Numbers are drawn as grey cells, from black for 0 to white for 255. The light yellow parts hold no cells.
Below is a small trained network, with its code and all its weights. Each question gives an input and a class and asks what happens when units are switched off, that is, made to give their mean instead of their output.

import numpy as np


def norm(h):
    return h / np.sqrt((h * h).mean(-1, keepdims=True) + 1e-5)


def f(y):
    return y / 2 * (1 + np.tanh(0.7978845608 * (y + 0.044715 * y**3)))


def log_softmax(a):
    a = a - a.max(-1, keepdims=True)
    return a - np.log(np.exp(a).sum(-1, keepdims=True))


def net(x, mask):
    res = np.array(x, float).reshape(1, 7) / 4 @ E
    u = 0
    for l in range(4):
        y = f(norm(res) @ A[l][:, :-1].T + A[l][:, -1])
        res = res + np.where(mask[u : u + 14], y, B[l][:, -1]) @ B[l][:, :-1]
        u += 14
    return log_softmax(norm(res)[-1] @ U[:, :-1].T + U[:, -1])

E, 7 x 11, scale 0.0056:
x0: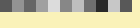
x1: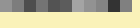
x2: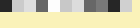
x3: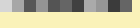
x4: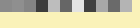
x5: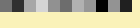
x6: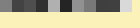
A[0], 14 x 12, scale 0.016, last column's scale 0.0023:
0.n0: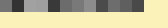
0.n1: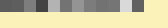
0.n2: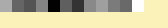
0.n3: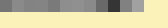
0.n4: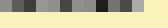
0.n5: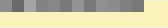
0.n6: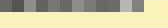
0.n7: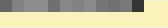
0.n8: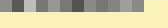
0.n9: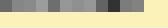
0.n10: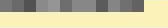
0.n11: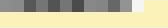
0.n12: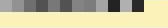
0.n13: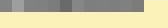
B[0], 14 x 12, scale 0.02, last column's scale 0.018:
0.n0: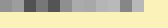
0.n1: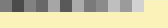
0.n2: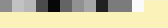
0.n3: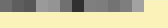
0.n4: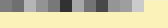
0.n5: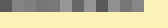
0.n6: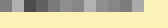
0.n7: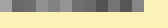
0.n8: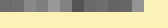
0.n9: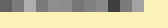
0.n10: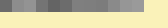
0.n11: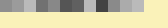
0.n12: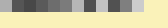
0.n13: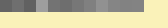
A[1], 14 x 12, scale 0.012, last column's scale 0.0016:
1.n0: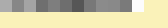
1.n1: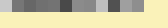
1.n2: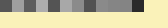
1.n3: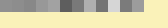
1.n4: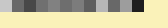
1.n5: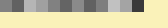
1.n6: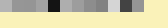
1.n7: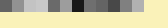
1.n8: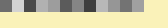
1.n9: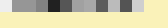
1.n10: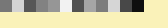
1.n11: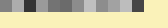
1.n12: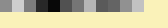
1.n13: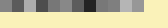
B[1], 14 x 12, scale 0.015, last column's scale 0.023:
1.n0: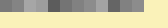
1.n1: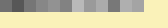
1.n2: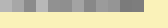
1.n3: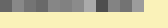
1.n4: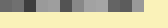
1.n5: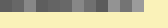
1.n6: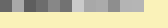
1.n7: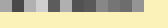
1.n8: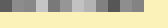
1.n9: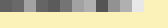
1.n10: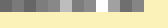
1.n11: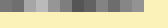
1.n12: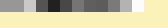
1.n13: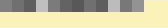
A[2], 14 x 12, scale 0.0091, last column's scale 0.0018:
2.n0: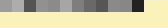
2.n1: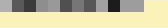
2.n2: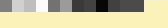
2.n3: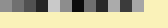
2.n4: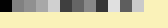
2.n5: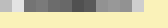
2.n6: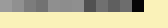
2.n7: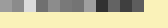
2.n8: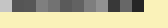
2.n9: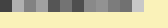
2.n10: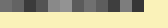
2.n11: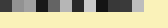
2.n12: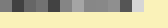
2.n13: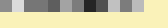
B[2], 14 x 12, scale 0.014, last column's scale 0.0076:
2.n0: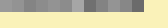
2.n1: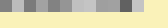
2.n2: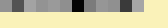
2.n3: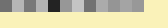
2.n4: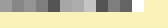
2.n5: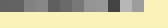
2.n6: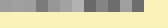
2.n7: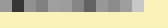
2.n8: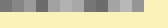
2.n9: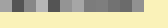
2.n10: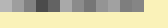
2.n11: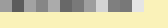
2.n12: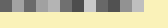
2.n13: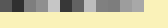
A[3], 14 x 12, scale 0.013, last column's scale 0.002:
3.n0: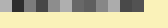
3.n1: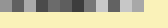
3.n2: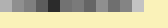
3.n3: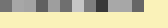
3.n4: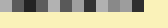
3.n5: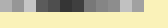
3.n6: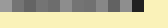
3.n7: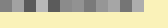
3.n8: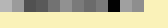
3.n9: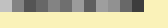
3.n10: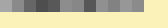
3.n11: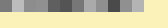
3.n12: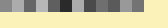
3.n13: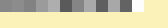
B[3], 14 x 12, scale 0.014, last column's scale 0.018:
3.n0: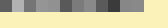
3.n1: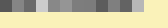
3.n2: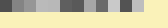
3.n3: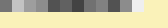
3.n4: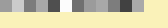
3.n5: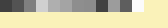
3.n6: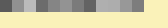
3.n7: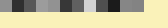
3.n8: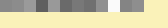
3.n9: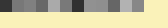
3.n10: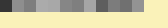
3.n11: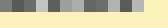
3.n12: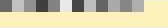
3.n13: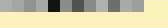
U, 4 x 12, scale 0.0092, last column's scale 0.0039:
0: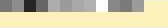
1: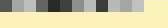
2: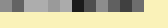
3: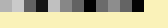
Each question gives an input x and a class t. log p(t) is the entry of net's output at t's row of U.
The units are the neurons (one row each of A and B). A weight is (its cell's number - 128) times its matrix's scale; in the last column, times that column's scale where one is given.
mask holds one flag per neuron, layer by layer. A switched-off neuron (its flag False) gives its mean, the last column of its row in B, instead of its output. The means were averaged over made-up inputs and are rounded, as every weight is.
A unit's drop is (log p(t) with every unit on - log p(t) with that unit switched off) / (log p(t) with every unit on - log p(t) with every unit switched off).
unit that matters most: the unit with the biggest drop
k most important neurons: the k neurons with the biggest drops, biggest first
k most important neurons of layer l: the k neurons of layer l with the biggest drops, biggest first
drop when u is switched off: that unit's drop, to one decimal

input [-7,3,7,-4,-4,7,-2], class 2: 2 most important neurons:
[0.n12, 0.n9]
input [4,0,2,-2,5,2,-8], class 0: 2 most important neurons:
[0.n2, 0.n4]
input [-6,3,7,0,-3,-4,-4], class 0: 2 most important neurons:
[0.n2, 0.n12]
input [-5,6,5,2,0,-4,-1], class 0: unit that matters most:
0.n12
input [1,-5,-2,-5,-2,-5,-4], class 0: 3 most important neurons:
[0.n4, 0.n2, 0.n1]
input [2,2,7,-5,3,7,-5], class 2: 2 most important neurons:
[0.n0, 0.n12]
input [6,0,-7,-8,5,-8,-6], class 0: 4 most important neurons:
[0.n2, 0.n4, 0.n11, 0.n1]
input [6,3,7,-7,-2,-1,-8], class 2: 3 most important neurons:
[0.n0, 0.n1, 0.n2]
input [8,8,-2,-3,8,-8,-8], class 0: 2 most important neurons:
[0.n2, 0.n11]
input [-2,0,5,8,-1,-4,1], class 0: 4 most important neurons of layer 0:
[0.n12, 0.n2, 0.n4, 0.n3]
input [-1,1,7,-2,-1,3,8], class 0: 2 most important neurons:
[0.n2, 1.n12]
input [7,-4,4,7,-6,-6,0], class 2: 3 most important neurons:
[0.n12, 0.n1, 0.n2]
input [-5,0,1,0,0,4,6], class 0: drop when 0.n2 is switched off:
0.8
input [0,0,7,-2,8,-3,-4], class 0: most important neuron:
[0.n2]
